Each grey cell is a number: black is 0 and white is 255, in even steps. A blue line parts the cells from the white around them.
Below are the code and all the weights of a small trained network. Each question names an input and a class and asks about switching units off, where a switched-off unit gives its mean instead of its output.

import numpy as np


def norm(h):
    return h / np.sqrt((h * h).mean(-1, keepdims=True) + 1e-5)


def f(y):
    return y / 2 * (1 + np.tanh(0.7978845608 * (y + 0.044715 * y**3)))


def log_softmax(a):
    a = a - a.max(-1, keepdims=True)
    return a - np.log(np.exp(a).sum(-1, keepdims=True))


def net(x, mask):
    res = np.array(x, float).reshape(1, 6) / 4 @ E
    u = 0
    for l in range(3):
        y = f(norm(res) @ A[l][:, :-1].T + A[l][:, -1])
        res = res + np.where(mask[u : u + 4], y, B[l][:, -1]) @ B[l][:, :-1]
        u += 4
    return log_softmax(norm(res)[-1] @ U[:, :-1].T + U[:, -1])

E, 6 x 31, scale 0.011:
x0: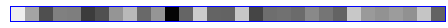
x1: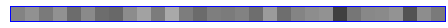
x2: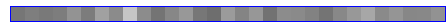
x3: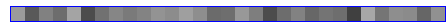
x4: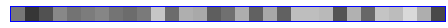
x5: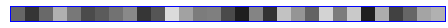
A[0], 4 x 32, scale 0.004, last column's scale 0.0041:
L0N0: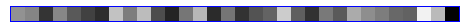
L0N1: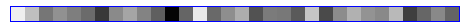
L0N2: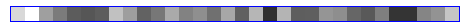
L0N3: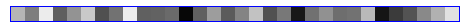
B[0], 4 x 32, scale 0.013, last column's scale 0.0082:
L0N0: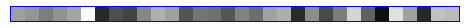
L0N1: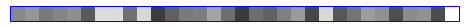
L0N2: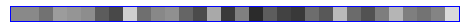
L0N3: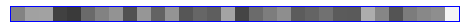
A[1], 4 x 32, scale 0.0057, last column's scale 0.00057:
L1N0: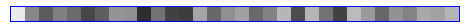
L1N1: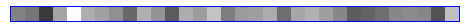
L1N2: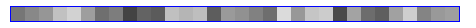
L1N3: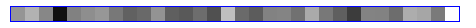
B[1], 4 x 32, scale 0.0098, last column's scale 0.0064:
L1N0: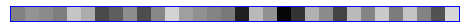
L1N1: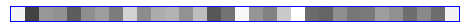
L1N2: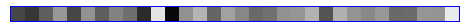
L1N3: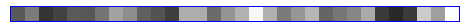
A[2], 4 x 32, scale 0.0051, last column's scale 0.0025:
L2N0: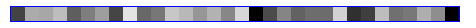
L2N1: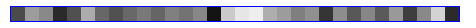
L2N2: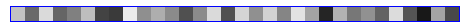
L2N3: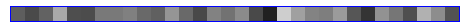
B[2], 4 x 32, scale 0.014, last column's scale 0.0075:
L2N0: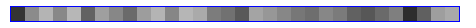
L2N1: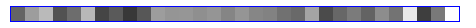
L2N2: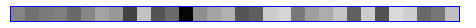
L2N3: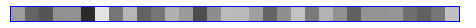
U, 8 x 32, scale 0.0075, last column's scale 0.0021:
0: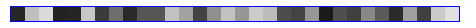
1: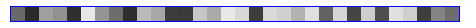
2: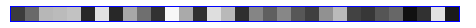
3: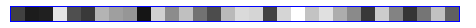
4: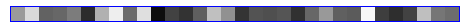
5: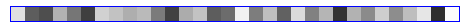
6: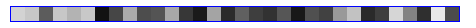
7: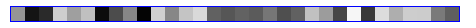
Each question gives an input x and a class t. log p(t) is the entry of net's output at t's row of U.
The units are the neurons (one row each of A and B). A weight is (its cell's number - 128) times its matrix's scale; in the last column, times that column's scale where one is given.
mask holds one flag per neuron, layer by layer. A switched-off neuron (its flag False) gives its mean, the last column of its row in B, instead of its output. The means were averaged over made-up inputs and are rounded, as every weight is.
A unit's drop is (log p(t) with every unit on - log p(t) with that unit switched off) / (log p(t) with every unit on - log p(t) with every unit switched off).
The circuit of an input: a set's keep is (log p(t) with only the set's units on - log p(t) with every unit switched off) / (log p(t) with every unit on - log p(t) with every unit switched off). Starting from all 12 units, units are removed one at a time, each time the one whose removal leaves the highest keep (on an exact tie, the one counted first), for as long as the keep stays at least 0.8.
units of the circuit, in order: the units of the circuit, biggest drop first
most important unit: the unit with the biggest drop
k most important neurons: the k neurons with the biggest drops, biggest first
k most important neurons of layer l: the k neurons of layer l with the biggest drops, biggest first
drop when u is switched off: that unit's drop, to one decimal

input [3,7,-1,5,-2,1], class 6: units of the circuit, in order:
[L0N2]
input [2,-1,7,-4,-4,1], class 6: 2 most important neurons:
[L0N2, L0N0]
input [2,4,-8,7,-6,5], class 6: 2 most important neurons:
[L0N0, L0N2]
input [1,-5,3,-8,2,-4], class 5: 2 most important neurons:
[L0N1, L0N3]
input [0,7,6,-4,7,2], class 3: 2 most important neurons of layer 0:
[L0N0, L0N3]
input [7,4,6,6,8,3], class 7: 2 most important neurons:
[L1N0, L0N0]
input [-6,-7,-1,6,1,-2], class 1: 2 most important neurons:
[L0N3, L2N2]
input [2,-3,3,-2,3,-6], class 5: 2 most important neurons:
[L0N1, L0N3]
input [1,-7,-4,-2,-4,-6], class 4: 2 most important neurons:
[L0N1, L0N0]
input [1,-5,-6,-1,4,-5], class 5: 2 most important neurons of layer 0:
[L0N1, L0N0]
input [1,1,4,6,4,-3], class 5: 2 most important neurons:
[L0N0, L0N2]
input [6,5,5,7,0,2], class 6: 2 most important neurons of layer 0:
[L0N0, L0N1]
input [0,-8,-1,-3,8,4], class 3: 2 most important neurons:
[L0N0, L0N3]
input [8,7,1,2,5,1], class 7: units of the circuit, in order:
[L1N0]
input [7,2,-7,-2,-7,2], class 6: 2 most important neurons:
[L0N0, L0N2]
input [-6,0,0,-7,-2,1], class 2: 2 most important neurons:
[L1N3, L0N0]
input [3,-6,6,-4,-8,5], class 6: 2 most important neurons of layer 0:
[L0N0, L0N2]
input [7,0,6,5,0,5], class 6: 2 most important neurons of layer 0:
[L0N2, L0N0]
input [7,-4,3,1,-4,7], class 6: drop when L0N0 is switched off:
0.1
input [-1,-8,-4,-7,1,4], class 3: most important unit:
L0N3
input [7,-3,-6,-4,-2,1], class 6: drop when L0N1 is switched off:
-0.1
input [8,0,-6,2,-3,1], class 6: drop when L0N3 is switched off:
-0.1
